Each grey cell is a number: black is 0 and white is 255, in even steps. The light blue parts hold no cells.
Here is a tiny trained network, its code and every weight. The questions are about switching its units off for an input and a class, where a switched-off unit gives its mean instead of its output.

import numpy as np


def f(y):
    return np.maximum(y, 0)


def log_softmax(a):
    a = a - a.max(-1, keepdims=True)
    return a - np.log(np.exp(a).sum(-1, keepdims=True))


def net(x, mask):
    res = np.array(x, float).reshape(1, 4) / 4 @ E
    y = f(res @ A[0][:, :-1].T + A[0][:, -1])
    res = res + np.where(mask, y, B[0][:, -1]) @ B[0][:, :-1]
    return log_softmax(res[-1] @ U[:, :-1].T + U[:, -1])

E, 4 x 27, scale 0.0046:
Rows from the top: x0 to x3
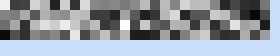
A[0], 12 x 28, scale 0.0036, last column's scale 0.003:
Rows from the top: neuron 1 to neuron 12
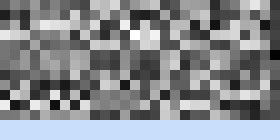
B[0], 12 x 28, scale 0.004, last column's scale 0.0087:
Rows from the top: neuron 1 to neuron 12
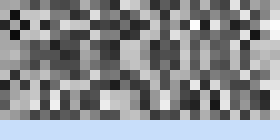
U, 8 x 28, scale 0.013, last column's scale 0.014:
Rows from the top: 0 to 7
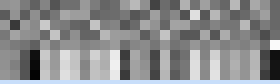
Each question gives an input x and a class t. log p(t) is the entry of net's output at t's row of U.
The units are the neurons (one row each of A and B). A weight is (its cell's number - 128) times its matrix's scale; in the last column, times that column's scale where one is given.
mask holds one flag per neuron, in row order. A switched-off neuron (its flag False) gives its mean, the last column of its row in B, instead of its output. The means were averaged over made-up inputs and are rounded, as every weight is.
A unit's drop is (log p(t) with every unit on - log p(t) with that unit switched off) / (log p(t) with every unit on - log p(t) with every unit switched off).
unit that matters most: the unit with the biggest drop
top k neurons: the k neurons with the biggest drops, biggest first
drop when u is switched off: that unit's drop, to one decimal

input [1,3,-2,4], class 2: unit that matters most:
neuron 3
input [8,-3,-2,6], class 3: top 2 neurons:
neuron 11; neuron 4
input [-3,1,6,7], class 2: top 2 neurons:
neuron 2; neuron 8
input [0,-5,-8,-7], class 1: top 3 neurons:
neuron 9; neuron 2; neuron 8
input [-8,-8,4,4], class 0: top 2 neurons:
neuron 5; neuron 1
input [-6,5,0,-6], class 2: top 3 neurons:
neuron 4; neuron 11; neuron 5
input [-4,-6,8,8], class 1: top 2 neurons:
neuron 3; neuron 4
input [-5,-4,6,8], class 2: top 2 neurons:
neuron 2; neuron 8
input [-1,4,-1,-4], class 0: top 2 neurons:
neuron 2; neuron 8
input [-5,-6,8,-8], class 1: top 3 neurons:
neuron 3; neuron 2; neuron 8
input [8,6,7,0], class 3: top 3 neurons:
neuron 11; neuron 9; neuron 5
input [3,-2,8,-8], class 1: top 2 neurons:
neuron 3; neuron 2
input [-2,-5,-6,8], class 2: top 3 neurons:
neuron 2; neuron 8; neuron 3
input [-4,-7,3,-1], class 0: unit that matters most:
neuron 5
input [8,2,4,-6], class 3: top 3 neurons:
neuron 11; neuron 2; neuron 8
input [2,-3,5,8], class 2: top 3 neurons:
neuron 2; neuron 8; neuron 9
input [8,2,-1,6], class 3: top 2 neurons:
neuron 11; neuron 4
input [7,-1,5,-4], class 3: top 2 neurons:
neuron 11; neuron 9
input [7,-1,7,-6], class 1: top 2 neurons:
neuron 3; neuron 10
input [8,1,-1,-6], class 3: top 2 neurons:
neuron 11; neuron 2
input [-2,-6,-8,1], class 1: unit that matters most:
neuron 9
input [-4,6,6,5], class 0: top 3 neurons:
neuron 12; neuron 7; neuron 9
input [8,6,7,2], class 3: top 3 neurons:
neuron 11; neuron 9; neuron 5
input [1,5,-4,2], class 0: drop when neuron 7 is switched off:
0.2
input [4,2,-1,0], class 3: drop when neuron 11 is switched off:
0.3
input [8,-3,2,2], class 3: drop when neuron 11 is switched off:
0.8
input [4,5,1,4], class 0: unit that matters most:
neuron 4
